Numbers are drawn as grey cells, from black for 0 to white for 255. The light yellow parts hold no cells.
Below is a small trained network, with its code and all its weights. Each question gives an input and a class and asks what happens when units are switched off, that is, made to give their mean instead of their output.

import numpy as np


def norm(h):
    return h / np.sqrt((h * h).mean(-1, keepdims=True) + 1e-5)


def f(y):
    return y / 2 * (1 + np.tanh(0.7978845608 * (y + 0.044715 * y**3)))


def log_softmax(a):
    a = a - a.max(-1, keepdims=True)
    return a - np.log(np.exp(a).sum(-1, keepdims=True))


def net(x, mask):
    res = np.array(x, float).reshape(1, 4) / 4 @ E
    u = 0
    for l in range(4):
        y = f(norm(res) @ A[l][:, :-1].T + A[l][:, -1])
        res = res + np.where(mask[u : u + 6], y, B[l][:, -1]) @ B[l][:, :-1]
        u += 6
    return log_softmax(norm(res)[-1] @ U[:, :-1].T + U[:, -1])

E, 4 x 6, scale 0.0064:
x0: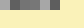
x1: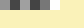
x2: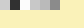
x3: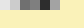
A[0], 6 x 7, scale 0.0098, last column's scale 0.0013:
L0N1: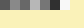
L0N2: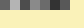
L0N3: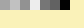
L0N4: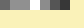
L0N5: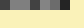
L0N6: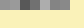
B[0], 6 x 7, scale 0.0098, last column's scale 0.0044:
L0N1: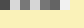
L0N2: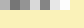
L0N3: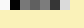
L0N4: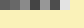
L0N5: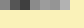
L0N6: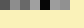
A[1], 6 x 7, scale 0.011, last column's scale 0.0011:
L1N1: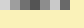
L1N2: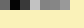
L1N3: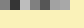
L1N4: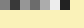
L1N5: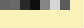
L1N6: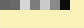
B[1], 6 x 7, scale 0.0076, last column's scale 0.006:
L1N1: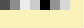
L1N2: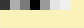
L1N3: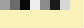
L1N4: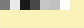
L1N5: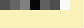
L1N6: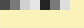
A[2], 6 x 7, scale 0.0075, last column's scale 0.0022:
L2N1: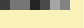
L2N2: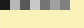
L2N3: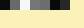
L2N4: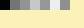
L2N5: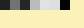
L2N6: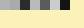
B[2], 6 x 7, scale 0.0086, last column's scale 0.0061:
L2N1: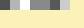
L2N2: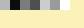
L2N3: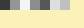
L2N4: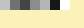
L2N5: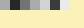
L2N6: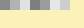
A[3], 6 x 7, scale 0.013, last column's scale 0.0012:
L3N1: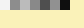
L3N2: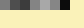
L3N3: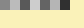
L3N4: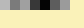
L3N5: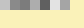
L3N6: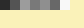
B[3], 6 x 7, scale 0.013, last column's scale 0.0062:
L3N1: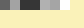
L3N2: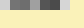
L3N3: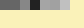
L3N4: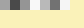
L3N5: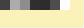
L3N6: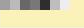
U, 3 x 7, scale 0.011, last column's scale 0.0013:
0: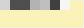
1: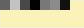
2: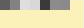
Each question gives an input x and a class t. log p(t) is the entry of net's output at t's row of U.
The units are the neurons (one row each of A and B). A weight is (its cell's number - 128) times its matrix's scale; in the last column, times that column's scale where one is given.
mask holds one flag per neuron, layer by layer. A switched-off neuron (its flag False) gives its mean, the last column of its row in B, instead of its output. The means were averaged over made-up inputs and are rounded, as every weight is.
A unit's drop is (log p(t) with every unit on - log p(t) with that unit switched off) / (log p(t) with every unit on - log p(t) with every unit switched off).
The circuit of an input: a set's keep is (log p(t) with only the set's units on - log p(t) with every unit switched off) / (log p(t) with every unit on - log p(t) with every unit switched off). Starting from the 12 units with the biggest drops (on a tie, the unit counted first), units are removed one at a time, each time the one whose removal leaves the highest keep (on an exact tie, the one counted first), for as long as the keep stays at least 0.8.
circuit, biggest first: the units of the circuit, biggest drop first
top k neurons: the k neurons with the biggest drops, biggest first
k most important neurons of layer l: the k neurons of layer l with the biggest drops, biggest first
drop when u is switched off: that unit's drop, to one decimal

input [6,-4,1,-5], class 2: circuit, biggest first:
L2N3
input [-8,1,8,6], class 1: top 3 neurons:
L1N5; L3N1; L3N5
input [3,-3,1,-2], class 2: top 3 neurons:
L0N4; L1N4; L2N3
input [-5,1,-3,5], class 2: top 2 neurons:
L0N1; L3N4
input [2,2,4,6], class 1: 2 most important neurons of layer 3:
L3N1; L3N5
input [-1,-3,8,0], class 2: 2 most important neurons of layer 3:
L3N6; L3N2
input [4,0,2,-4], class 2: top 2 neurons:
L0N2; L2N3
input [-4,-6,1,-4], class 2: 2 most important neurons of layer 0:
L0N4; L0N3
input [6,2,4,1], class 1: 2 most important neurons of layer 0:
L0N5; L0N4
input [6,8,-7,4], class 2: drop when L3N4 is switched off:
0.1
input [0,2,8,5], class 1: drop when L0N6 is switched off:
0.0
